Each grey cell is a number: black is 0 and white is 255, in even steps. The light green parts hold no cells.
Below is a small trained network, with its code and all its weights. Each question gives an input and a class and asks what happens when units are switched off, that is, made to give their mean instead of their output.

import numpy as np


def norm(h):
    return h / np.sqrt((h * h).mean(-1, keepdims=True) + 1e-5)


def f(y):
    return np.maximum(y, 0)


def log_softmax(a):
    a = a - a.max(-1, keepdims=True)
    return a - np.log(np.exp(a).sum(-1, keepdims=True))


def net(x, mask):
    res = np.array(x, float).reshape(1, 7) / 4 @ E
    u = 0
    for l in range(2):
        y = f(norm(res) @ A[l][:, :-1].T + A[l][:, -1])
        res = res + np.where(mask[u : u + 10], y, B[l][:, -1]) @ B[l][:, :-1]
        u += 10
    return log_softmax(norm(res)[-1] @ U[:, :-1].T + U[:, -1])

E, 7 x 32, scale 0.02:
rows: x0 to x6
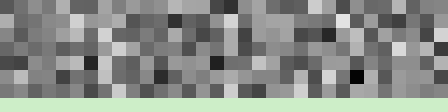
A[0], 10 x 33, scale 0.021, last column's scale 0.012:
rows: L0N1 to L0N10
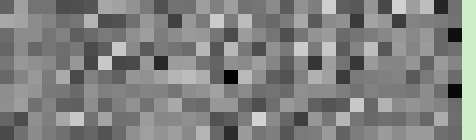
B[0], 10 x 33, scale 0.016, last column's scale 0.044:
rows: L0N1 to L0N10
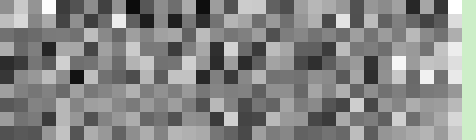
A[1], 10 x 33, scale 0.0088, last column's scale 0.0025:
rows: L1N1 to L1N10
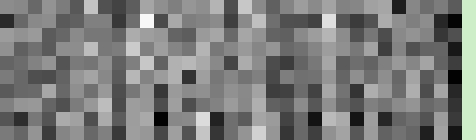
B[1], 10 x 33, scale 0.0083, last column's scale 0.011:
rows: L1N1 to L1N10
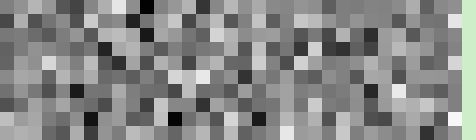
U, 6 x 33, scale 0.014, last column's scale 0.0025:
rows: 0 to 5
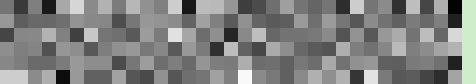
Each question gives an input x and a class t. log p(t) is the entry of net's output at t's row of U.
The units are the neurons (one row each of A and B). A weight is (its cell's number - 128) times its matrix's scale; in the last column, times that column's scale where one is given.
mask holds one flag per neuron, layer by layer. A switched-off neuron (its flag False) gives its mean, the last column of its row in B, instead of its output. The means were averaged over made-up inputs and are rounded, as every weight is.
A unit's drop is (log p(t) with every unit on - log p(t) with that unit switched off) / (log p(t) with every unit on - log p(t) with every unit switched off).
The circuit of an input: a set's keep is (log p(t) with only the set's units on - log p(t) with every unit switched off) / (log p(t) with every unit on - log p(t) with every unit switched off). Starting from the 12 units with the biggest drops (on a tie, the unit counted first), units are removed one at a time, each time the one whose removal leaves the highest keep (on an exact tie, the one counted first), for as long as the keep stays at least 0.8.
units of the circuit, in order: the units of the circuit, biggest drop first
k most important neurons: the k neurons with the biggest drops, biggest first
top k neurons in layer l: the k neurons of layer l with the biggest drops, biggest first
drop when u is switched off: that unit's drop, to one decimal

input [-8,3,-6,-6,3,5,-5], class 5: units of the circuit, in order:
[L0N2]
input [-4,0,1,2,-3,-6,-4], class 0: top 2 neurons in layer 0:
[L0N1; L0N6]
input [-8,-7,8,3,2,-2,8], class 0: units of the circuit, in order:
[L0N8; L0N1]
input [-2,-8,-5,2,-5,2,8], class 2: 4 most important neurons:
[L0N1; L0N9; L0N8; L0N10]
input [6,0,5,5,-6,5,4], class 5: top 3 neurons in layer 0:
[L0N1; L0N5; L0N6]
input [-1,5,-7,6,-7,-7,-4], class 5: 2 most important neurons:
[L0N5; L0N9]
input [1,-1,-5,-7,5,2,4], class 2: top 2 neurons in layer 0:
[L0N6; L0N10]
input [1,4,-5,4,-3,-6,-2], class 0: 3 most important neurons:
[L0N1; L0N6; L0N2]
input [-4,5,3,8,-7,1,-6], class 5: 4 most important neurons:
[L0N5; L0N4; L0N9; L0N6]
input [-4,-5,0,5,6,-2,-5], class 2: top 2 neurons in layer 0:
[L0N4; L0N6]
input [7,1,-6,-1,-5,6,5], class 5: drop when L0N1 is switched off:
0.8
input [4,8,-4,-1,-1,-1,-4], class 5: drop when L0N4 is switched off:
0.3
